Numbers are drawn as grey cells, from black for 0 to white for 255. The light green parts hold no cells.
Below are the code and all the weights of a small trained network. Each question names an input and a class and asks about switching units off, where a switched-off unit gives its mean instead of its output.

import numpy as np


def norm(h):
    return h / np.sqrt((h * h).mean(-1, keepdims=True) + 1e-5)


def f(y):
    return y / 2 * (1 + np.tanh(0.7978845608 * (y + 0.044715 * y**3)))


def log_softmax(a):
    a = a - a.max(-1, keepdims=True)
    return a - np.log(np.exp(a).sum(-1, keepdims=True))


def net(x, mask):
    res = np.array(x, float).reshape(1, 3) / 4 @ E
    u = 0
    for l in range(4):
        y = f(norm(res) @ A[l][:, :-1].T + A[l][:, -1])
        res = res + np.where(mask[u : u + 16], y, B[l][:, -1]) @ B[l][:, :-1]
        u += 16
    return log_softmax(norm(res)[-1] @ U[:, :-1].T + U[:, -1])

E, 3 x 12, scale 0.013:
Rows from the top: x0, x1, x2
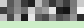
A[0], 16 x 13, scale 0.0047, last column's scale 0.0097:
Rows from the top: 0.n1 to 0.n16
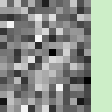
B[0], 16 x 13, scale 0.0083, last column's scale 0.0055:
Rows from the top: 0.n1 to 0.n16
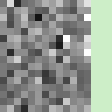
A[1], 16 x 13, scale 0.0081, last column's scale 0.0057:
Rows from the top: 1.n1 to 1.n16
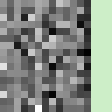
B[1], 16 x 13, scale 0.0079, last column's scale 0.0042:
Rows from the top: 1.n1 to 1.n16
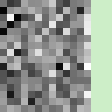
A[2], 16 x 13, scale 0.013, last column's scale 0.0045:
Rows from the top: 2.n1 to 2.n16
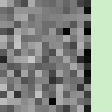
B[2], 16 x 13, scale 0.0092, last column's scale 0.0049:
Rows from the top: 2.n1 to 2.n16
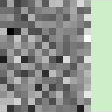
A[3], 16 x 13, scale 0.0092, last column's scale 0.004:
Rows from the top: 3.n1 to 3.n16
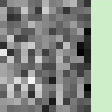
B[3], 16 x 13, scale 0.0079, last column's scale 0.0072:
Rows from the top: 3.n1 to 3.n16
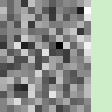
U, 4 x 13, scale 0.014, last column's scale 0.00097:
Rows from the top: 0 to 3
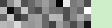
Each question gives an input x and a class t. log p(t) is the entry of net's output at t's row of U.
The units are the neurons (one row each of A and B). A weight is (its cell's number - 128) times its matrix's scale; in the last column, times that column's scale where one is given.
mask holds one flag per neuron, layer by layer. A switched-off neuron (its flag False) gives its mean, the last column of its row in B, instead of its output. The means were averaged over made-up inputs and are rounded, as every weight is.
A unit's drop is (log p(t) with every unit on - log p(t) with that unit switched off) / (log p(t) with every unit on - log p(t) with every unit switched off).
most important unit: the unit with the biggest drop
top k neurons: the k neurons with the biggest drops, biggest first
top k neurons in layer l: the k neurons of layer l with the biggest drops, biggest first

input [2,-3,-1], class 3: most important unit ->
0.n8
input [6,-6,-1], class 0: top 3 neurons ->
[0.n3, 1.n10, 1.n5]
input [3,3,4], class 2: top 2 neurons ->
[0.n8, 0.n7]
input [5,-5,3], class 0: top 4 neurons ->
[0.n3, 1.n10, 1.n5, 2.n5]
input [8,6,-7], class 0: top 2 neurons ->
[0.n1, 1.n10]
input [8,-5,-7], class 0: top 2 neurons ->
[1.n10, 0.n1]
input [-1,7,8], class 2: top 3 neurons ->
[1.n3, 0.n8, 1.n8]
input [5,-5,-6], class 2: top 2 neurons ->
[0.n3, 0.n7]
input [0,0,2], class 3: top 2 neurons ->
[0.n1, 1.n7]
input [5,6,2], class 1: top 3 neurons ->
[0.n3, 0.n7, 2.n5]
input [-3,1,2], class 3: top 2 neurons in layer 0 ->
[0.n6, 0.n7]
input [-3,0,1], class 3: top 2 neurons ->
[0.n7, 1.n10]
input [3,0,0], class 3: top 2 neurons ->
[0.n6, 3.n12]
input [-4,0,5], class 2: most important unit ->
0.n6
